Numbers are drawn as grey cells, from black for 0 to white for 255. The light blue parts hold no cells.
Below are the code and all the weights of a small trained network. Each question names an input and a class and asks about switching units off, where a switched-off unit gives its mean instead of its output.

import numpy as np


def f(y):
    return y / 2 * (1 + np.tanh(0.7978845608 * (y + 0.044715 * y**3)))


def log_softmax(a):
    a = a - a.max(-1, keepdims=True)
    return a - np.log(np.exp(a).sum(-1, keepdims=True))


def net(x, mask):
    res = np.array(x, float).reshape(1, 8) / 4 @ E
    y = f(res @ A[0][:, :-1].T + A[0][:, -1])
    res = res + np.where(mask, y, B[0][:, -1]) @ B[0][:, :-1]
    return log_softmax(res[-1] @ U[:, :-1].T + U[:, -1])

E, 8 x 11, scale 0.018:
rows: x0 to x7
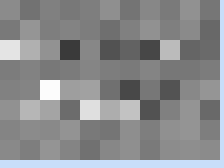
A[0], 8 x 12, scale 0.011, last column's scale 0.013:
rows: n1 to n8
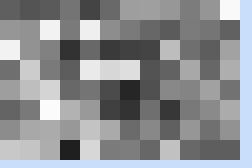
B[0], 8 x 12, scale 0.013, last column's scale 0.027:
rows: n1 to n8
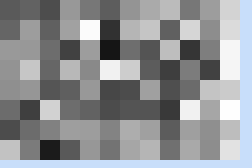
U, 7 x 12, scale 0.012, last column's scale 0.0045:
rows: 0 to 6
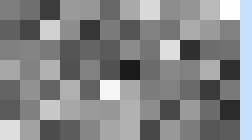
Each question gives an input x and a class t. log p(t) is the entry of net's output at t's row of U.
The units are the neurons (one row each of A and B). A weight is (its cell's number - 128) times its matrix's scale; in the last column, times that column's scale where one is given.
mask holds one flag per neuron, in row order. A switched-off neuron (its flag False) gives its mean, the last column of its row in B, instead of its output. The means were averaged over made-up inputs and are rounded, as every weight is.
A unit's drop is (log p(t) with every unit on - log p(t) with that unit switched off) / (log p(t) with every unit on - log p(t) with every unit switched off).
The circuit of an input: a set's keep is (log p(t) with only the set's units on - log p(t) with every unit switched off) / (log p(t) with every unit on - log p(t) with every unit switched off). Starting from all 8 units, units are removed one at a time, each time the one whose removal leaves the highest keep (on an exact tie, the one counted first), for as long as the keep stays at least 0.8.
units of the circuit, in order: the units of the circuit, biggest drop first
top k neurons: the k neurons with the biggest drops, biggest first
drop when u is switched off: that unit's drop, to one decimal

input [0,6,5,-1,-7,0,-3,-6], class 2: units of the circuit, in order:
(n3)
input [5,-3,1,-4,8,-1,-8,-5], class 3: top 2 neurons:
(n6, n5)
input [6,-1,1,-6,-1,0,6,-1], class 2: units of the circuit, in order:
(n6, n2, n8)
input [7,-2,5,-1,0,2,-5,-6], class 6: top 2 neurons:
(n3, n1)
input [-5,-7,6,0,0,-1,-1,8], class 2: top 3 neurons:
(n6, n3, n4)
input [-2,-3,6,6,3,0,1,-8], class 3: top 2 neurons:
(n3, n4)
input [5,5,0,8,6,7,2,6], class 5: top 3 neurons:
(n4, n6, n1)
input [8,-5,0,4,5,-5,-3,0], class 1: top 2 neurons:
(n3, n6)
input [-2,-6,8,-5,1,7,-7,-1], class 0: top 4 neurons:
(n2, n5, n8, n7)
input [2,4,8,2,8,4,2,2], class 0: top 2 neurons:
(n2, n8)
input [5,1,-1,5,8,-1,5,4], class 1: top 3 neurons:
(n6, n4, n3)
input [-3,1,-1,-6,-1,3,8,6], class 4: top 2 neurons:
(n6, n3)
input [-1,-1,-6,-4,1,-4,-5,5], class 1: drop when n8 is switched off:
0.3
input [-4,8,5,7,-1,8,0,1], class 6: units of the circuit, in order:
(n4)
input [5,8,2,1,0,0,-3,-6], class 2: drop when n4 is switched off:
0.4
